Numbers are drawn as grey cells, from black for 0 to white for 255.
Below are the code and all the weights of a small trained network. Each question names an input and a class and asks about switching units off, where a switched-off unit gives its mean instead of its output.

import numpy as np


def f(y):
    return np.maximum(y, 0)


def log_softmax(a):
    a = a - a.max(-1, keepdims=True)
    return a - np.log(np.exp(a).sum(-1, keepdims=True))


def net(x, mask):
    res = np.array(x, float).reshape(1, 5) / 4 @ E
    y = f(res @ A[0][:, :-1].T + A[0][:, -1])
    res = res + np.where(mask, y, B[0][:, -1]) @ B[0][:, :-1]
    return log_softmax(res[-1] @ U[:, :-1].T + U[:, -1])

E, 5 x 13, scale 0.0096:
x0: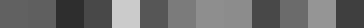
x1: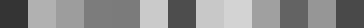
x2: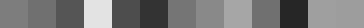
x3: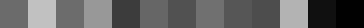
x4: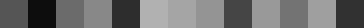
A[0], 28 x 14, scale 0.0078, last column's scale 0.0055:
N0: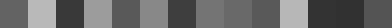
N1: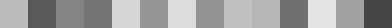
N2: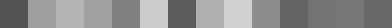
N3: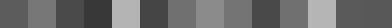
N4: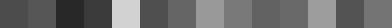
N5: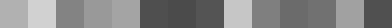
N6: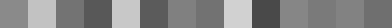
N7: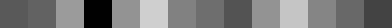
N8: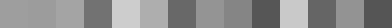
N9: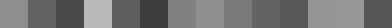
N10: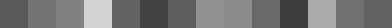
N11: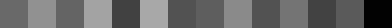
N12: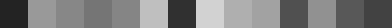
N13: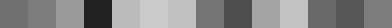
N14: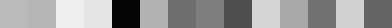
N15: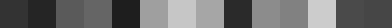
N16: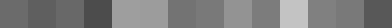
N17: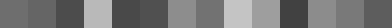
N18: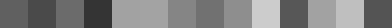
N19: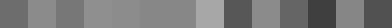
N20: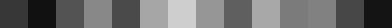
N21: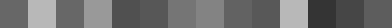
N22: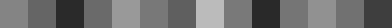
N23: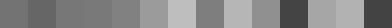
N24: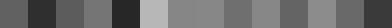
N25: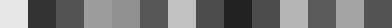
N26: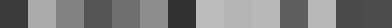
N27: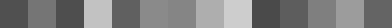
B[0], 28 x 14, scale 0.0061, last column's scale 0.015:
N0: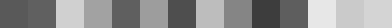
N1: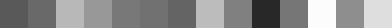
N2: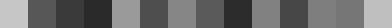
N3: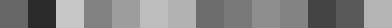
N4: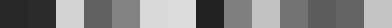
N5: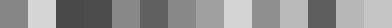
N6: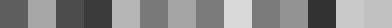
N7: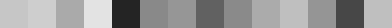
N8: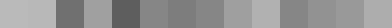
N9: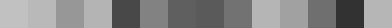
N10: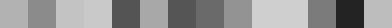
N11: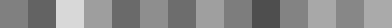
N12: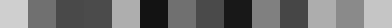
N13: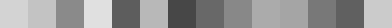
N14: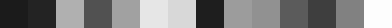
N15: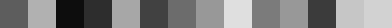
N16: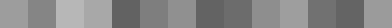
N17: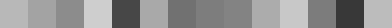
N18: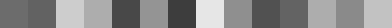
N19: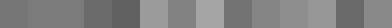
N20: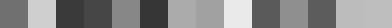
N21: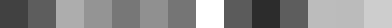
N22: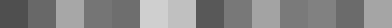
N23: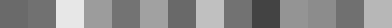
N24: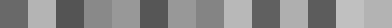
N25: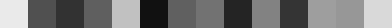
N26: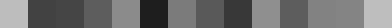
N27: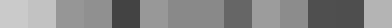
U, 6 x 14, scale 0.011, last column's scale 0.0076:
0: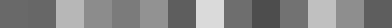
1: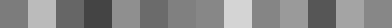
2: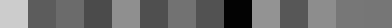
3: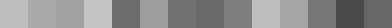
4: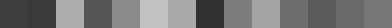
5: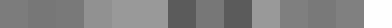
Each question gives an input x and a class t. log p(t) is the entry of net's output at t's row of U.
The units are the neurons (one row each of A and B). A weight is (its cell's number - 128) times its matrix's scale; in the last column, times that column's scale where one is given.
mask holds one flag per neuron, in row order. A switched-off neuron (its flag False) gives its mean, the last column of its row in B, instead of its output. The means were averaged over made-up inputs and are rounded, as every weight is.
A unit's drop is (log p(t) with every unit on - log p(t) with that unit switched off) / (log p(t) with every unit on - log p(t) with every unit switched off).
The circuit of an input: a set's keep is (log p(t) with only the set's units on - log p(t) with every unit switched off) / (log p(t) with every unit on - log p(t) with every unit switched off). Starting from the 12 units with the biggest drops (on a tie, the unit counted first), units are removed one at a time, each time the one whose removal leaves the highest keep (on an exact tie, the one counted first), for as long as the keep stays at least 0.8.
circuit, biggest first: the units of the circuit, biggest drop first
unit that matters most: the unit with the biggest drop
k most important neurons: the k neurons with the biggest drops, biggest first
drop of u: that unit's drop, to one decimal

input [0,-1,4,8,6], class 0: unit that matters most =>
N0
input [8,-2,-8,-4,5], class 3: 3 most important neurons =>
(N7, N13, N14)
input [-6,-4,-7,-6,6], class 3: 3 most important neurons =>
(N7, N13, N21)
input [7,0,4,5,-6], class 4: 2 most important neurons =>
(N4, N3)
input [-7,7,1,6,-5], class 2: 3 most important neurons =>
(N2, N12, N26)
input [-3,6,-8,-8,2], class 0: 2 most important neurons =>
(N1, N18)
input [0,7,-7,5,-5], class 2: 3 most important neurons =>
(N12, N2, N26)
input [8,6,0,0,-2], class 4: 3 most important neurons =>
(N4, N25, N3)
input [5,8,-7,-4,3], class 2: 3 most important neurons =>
(N12, N26, N2)
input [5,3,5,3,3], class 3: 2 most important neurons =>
(N14, N10)
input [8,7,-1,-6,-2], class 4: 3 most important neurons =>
(N4, N25, N3)
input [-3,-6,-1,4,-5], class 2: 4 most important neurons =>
(N25, N15, N20, N24)
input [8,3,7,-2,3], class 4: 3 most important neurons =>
(N4, N3, N22)
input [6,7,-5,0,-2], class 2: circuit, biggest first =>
(N12)
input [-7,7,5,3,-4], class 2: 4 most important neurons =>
(N2, N12, N26, N4)
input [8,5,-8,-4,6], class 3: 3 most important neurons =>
(N7, N13, N14)
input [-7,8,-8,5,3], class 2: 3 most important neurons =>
(N12, N2, N26)
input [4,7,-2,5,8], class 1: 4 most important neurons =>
(N15, N20, N24, N25)
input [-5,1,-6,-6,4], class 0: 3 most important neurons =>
(N1, N18, N10)
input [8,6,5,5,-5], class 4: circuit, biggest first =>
(N4)
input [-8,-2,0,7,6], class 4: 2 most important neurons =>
(N14, N1)
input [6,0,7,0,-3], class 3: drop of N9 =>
0.1
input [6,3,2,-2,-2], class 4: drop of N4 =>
0.1
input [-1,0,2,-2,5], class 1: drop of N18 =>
0.0
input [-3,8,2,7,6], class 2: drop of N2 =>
0.7
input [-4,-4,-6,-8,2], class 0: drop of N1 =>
0.4
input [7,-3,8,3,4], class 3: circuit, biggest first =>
(N10)
